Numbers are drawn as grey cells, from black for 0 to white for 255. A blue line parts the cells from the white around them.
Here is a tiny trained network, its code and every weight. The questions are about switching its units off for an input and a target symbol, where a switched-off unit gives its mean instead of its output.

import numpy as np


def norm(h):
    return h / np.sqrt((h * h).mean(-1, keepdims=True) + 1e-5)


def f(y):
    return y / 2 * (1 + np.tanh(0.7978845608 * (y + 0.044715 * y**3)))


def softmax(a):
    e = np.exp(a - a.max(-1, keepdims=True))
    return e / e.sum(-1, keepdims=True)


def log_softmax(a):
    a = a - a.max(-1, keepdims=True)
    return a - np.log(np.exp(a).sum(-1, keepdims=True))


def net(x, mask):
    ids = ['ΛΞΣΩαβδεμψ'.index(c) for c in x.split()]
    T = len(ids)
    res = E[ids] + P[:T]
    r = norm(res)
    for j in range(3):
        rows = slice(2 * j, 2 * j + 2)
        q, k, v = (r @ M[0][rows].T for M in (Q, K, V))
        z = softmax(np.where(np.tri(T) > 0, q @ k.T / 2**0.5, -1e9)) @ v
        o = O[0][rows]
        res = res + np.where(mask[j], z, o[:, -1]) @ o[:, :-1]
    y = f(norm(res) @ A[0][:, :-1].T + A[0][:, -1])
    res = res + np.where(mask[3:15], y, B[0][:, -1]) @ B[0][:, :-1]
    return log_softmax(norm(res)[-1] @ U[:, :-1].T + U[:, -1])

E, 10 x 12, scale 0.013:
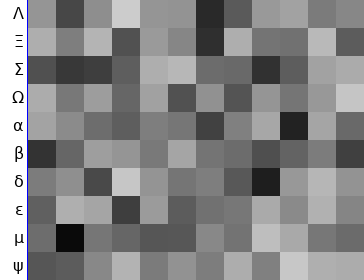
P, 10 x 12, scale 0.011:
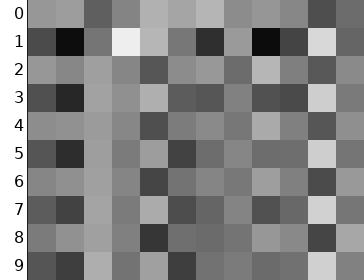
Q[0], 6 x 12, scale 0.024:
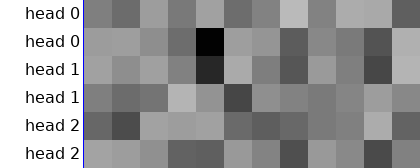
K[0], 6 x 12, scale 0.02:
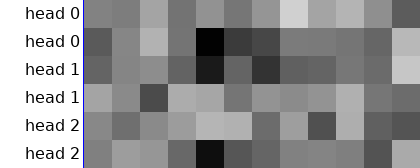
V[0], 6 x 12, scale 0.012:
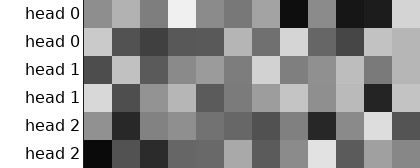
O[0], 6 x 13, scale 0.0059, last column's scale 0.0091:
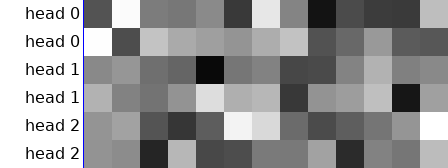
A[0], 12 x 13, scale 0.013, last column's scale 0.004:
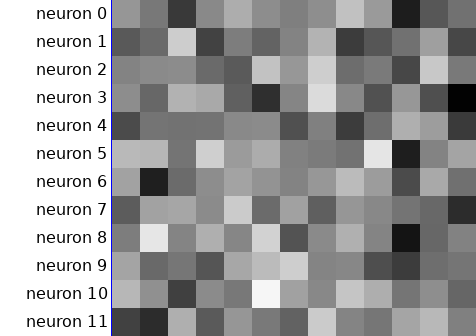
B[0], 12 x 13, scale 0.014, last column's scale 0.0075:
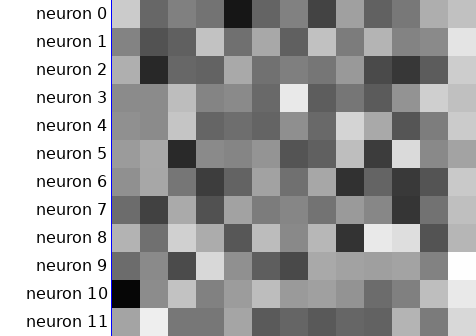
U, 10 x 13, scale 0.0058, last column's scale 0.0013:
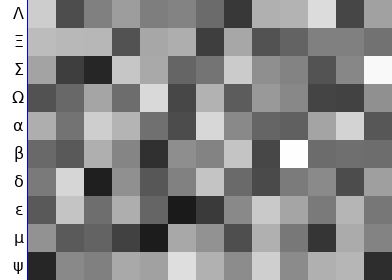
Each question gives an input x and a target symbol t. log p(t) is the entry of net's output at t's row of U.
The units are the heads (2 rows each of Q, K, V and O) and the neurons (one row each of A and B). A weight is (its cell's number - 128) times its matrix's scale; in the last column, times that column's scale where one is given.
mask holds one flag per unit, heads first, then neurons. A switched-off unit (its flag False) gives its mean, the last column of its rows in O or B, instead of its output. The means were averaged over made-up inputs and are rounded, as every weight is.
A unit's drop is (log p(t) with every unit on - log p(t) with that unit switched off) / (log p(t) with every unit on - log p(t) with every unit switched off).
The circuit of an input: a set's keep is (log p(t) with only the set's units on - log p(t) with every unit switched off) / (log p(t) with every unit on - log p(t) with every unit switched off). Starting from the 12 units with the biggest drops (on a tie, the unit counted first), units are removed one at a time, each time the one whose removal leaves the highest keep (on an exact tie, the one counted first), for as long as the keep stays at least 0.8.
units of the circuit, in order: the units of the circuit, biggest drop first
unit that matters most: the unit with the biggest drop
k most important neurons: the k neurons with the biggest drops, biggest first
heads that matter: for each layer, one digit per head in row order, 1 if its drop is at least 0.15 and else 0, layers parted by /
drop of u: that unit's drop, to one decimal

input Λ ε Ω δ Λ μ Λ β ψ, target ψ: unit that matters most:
neuron 10
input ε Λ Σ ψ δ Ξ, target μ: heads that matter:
011
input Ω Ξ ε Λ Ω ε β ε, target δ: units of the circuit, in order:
head 0; head 2
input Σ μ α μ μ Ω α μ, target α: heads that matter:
100
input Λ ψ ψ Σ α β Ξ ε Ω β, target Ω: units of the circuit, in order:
head 1; neuron 7
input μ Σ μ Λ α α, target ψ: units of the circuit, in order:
neuron 10; head 0; head 2
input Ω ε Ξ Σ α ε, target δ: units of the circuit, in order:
head 2; head 0
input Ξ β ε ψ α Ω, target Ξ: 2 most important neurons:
neuron 6; neuron 11
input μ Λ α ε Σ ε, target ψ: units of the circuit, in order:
head 2; neuron 10; head 0
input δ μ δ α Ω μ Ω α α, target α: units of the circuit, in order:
neuron 3; head 0
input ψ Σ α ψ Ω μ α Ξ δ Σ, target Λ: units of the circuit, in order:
head 1; head 0
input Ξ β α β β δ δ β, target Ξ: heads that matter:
100
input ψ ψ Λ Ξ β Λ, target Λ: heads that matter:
011
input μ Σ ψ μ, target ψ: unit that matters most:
head 2
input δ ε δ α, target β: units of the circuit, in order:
head 2; neuron 1; head 1
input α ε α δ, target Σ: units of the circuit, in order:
head 2; head 1; neuron 2; neuron 9
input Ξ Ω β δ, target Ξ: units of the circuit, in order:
head 0; neuron 6; neuron 11
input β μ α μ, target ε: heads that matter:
110
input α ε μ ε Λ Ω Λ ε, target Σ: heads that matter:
001
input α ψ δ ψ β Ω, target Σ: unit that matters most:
head 2
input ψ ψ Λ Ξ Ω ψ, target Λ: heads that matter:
011
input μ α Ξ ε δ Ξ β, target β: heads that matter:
100
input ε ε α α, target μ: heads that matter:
011
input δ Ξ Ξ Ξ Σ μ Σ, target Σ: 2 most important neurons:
neuron 2; neuron 9
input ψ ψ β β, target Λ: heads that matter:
110
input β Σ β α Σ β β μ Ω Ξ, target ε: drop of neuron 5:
0.0
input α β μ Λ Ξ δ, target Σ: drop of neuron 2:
0.1
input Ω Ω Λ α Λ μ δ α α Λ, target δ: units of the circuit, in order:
head 0
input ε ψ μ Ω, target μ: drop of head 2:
0.4
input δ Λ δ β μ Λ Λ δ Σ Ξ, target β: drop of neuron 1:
0.3
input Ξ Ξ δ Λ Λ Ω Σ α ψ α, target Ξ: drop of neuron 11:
0.2
